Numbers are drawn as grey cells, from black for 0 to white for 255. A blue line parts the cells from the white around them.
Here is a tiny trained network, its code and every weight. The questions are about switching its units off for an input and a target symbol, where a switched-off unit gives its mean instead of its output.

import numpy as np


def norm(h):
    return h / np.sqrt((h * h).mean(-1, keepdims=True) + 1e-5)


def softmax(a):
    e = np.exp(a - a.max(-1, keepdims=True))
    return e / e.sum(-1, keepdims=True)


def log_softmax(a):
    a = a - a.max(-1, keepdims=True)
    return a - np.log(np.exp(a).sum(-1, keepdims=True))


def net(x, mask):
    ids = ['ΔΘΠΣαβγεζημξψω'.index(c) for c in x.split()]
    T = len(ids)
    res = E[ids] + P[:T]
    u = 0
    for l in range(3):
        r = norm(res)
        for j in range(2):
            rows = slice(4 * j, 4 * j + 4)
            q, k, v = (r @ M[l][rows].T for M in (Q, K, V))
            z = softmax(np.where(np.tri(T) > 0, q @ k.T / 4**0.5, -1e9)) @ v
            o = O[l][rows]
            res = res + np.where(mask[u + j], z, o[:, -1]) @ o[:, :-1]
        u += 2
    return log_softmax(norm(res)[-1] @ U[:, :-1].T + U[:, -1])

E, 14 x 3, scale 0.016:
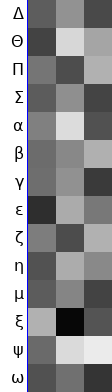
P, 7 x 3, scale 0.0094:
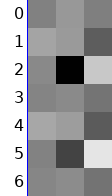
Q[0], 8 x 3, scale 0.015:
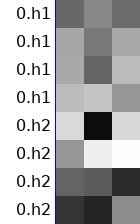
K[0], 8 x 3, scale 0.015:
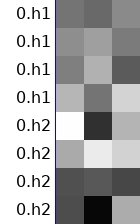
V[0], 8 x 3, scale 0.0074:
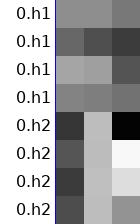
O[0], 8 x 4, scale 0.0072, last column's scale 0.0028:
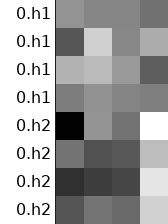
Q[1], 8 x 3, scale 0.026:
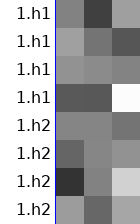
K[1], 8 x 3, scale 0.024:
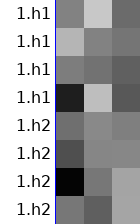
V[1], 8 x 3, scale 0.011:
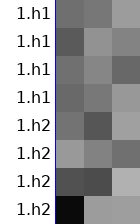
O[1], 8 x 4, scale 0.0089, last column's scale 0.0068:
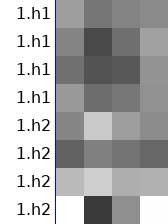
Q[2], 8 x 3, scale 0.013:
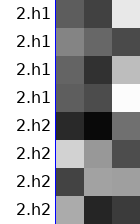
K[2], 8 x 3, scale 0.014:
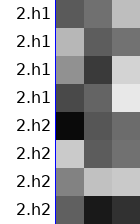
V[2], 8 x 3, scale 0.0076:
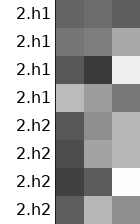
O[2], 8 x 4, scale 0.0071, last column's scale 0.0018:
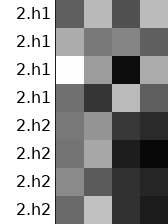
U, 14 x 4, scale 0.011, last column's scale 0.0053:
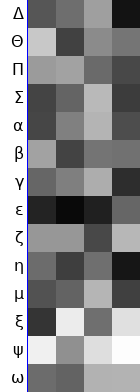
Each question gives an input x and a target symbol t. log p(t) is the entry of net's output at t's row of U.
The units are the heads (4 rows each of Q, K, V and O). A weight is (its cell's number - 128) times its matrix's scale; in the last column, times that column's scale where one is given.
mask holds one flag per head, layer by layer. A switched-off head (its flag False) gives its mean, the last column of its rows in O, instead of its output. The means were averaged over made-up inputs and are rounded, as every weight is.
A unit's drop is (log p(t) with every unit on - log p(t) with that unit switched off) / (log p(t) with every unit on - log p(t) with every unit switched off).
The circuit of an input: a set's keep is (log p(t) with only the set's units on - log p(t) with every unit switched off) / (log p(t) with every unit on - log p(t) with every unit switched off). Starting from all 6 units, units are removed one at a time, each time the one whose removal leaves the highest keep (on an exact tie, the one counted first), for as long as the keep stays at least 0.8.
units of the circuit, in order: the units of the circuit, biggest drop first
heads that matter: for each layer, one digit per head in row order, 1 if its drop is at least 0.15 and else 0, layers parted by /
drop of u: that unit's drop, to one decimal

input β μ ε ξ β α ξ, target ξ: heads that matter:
01 / 01 / 00
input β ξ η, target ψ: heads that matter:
00 / 01 / 00
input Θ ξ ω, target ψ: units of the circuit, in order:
(0.h2)
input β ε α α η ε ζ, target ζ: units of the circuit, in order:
(0.h2; 1.h2; 2.h2)
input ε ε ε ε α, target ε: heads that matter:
00 / 01 / 00
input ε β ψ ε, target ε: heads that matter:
01 / 00 / 00
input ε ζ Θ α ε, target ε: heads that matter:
11 / 01 / 00
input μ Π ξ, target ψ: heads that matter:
11 / 00 / 11
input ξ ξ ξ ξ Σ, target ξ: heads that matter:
10 / 10 / 01
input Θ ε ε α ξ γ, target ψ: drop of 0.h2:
0.2
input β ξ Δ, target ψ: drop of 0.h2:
0.1
